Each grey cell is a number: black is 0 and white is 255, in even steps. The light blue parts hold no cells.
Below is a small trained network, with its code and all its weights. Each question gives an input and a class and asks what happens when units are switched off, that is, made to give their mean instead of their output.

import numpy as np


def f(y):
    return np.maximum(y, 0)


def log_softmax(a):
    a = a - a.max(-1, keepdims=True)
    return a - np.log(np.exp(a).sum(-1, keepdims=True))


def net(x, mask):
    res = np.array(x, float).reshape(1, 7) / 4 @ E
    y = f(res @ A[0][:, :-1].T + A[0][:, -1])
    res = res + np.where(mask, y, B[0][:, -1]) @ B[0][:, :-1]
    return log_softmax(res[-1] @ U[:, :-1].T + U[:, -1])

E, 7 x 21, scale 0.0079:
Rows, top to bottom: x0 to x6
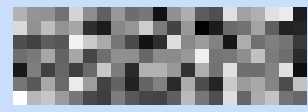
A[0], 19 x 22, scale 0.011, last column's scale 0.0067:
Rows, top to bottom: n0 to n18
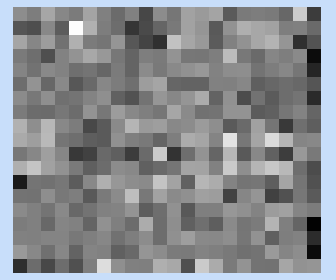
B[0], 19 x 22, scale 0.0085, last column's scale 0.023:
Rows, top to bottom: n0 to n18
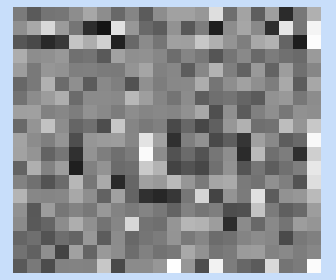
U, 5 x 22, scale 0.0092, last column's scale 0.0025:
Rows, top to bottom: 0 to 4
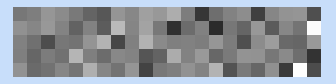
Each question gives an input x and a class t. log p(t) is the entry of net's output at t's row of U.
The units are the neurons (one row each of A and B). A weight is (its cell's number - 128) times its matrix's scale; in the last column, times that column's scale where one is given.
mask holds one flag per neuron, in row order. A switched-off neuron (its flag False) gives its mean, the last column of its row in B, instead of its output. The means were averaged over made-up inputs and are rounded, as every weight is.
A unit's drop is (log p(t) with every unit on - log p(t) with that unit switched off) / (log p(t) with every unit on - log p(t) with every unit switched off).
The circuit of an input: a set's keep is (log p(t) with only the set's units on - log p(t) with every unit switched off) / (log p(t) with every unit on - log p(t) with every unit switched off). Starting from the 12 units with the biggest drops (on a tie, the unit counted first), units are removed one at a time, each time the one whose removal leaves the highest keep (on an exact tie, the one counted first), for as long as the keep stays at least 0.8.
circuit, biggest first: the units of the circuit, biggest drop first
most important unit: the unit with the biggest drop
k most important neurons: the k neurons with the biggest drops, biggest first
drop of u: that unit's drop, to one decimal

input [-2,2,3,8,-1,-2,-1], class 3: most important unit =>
n9
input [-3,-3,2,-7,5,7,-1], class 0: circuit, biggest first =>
(n2, n9)
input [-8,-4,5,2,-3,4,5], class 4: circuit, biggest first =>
(n0, n2)
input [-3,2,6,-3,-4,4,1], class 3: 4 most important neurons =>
(n9, n11, n10, n0)
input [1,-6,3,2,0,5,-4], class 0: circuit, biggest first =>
(n1, n18)
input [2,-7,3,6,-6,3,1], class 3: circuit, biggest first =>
(n1, n2)
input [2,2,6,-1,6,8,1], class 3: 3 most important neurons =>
(n2, n11, n9)
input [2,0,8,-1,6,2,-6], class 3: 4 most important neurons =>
(n1, n11, n9, n10)
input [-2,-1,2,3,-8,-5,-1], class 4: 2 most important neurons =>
(n1, n0)
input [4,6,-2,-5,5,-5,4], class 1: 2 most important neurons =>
(n18, n12)
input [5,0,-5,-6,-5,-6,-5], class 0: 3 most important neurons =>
(n2, n9, n13)
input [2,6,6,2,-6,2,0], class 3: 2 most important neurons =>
(n2, n9)
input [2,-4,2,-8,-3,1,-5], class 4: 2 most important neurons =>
(n2, n10)
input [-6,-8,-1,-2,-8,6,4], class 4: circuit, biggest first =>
(n0)
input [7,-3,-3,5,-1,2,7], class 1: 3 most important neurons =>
(n18, n1, n9)
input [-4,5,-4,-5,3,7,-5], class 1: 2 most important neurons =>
(n18, n2)
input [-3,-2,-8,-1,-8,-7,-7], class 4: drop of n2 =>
0.1
